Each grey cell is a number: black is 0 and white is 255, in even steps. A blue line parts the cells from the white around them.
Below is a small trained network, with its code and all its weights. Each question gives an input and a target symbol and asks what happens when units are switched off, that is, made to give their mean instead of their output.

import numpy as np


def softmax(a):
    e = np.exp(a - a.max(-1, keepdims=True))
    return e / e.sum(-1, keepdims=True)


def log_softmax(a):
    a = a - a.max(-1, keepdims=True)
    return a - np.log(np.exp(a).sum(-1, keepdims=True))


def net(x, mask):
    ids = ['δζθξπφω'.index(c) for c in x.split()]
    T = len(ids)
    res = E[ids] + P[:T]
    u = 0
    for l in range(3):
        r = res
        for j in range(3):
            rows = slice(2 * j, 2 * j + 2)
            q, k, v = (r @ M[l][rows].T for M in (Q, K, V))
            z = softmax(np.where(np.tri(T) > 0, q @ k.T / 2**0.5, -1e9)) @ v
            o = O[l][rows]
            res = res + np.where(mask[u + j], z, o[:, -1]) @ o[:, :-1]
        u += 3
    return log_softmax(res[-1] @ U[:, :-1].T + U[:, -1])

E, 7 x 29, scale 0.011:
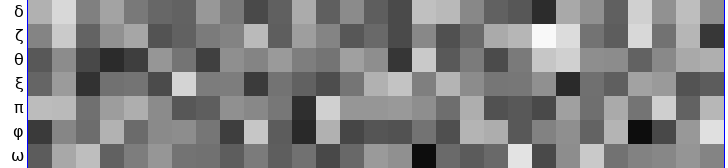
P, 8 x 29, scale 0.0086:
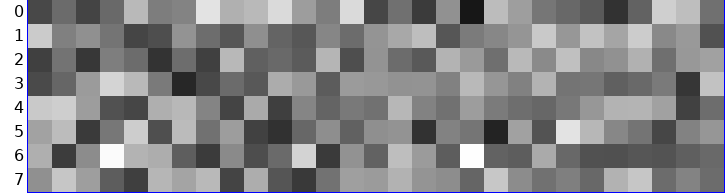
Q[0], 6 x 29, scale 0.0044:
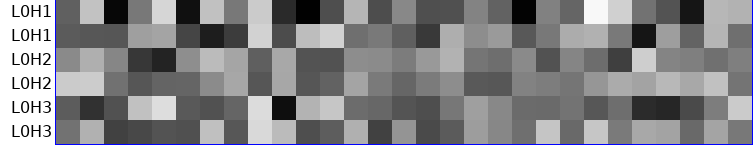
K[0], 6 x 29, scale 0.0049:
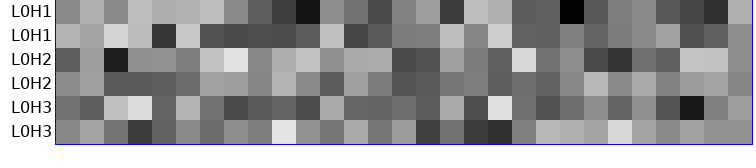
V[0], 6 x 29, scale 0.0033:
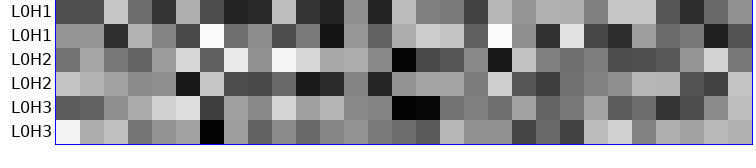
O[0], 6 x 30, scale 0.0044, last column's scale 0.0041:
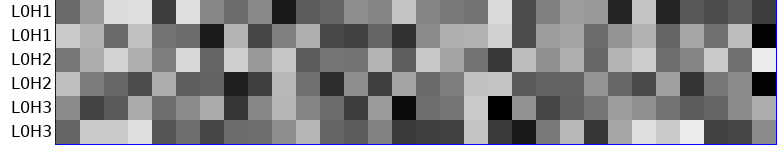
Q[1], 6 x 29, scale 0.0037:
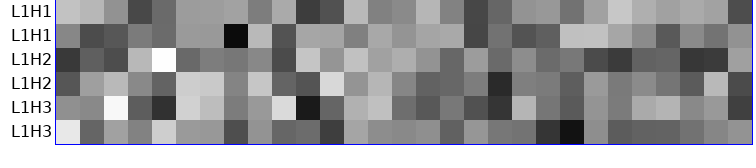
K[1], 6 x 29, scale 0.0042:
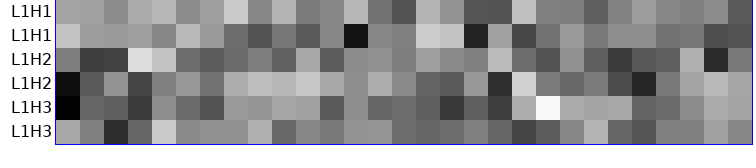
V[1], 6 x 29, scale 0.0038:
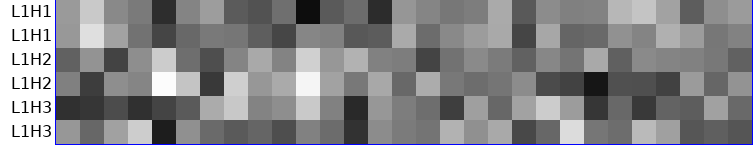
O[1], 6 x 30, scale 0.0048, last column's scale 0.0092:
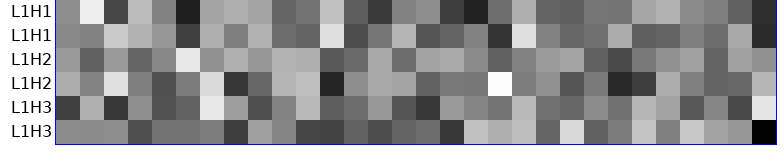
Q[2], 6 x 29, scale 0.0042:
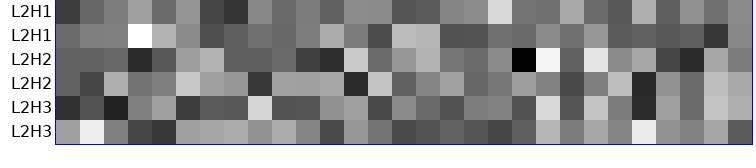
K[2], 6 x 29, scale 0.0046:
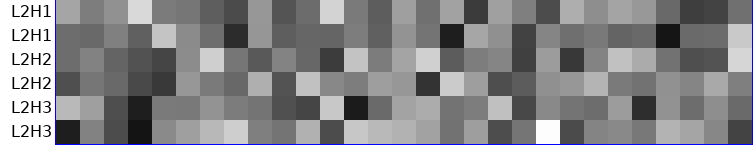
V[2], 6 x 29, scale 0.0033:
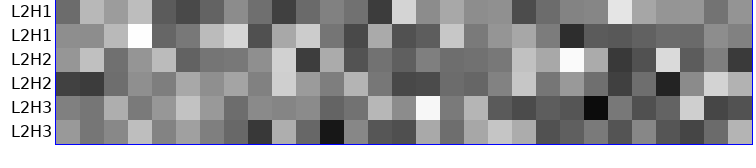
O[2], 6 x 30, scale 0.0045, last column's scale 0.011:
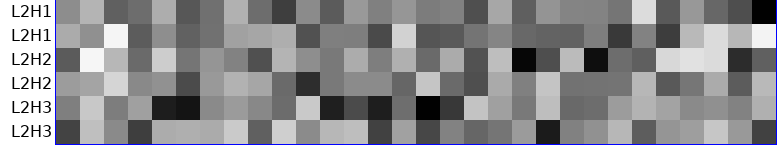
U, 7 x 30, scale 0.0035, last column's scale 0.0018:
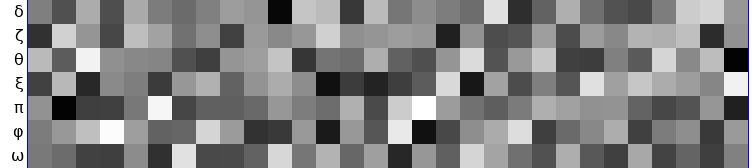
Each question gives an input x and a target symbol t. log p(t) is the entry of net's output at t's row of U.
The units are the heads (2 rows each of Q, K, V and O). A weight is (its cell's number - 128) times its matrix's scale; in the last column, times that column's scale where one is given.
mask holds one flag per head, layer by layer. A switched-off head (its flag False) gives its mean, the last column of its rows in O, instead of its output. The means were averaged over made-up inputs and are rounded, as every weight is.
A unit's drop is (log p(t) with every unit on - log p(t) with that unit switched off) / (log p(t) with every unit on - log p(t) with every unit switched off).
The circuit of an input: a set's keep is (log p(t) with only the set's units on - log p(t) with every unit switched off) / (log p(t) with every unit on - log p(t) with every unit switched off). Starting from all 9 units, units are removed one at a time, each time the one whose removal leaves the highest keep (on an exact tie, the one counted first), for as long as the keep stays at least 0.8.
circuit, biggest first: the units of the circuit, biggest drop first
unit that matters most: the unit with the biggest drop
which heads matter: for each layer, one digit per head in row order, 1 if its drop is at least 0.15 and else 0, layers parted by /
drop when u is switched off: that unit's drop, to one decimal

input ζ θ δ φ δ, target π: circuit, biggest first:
L1H1, L0H2, L0H1
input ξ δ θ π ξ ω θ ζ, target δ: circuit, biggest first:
L0H3, L2H1, L1H3, L1H2
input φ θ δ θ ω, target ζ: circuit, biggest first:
L2H3, L1H1, L0H3
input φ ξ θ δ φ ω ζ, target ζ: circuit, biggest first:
L2H2, L1H1, L2H3
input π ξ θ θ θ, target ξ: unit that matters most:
L2H3
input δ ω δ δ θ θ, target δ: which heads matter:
110 / 111 / 100
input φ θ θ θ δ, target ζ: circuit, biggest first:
L2H3, L1H1, L0H2, L0H3
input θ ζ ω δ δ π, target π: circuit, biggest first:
L2H1, L0H2, L1H3, L2H2
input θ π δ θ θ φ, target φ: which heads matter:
100 / 100 / 100
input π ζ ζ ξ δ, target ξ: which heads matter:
000 / 010 / 001
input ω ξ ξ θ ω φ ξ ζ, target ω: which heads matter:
010 / 011 / 000
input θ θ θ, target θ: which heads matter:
110 / 001 / 000
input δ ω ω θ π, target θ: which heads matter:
111 / 110 / 101
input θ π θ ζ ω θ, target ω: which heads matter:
110 / 110 / 100
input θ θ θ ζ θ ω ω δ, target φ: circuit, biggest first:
L0H2, L2H3
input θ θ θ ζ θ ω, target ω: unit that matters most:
L0H2
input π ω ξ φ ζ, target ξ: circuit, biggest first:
L2H3, L1H2, L1H1
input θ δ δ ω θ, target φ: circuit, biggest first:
L2H2, L0H2, L1H1
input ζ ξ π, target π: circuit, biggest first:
L2H1, L1H3, L1H2, L0H2
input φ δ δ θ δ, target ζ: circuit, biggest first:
L2H3, L0H2, L1H1, L0H3
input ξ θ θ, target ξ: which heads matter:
100 / 110 / 000
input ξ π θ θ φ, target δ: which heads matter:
101 / 011 / 100
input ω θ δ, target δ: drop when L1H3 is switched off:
0.5
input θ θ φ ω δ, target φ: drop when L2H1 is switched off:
0.0
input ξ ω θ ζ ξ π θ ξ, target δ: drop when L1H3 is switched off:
0.4
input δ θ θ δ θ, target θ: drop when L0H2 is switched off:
0.4
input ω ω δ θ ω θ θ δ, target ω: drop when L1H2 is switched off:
0.2
